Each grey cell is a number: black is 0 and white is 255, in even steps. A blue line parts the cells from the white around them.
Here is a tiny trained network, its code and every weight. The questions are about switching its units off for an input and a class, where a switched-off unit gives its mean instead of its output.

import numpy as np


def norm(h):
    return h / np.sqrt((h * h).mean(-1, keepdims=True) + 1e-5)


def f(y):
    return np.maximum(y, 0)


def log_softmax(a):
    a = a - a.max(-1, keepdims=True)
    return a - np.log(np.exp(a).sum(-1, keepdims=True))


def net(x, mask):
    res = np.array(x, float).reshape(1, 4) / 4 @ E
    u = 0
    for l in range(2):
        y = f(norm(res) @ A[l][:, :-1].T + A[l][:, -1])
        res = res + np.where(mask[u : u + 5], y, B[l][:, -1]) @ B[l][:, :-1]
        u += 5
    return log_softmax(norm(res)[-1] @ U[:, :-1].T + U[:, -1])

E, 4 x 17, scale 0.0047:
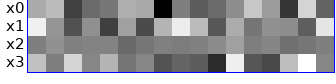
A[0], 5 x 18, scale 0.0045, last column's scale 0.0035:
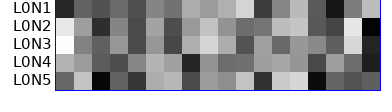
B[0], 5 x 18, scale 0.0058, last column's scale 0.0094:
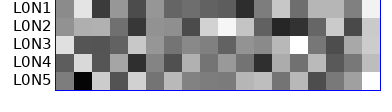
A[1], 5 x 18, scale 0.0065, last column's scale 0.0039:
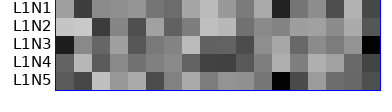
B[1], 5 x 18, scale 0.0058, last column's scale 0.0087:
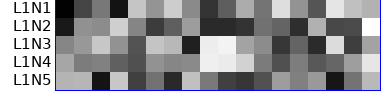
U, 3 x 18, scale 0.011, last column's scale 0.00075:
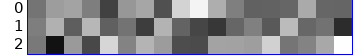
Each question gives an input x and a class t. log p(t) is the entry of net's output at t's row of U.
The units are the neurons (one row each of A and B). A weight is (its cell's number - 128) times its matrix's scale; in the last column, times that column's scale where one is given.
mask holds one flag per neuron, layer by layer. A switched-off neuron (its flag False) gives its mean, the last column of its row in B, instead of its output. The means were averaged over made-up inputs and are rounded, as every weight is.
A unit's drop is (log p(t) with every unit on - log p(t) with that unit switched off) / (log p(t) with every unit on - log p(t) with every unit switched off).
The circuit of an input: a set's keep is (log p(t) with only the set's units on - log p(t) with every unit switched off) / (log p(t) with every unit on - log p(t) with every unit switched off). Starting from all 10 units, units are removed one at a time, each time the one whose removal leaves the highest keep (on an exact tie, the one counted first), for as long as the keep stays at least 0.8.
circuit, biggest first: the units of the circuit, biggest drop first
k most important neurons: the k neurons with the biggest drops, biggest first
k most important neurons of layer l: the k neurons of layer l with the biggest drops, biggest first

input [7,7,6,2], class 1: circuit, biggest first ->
(L1N2)
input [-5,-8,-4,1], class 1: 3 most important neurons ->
(L1N5 L0N1 L0N4)
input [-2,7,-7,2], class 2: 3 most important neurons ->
(L0N1 L0N3 L1N1)
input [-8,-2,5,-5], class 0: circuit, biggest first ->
(L1N3 L0N1)
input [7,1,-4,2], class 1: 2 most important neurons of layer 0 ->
(L0N4 L0N1)
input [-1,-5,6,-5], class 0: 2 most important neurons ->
(L0N1 L0N3)
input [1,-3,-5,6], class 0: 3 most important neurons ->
(L0N5 L1N2 L1N4)
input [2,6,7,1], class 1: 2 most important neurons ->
(L0N5 L1N2)
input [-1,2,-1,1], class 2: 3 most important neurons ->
(L0N1 L0N3 L0N4)
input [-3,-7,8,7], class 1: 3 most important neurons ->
(L0N1 L1N5 L0N5)
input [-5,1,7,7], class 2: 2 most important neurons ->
(L1N1 L0N1)
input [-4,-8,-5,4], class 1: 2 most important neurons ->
(L0N1 L1N5)
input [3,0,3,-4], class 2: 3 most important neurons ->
(L0N5 L1N4 L1N3)
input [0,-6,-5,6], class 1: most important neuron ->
(L0N1)
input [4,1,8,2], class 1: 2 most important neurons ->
(L1N2 L0N1)
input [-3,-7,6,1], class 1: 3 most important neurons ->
(L0N1 L1N5 L0N4)
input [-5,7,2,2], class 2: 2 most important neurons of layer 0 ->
(L0N3 L0N1)
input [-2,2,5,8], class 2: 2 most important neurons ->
(L0N1 L1N1)
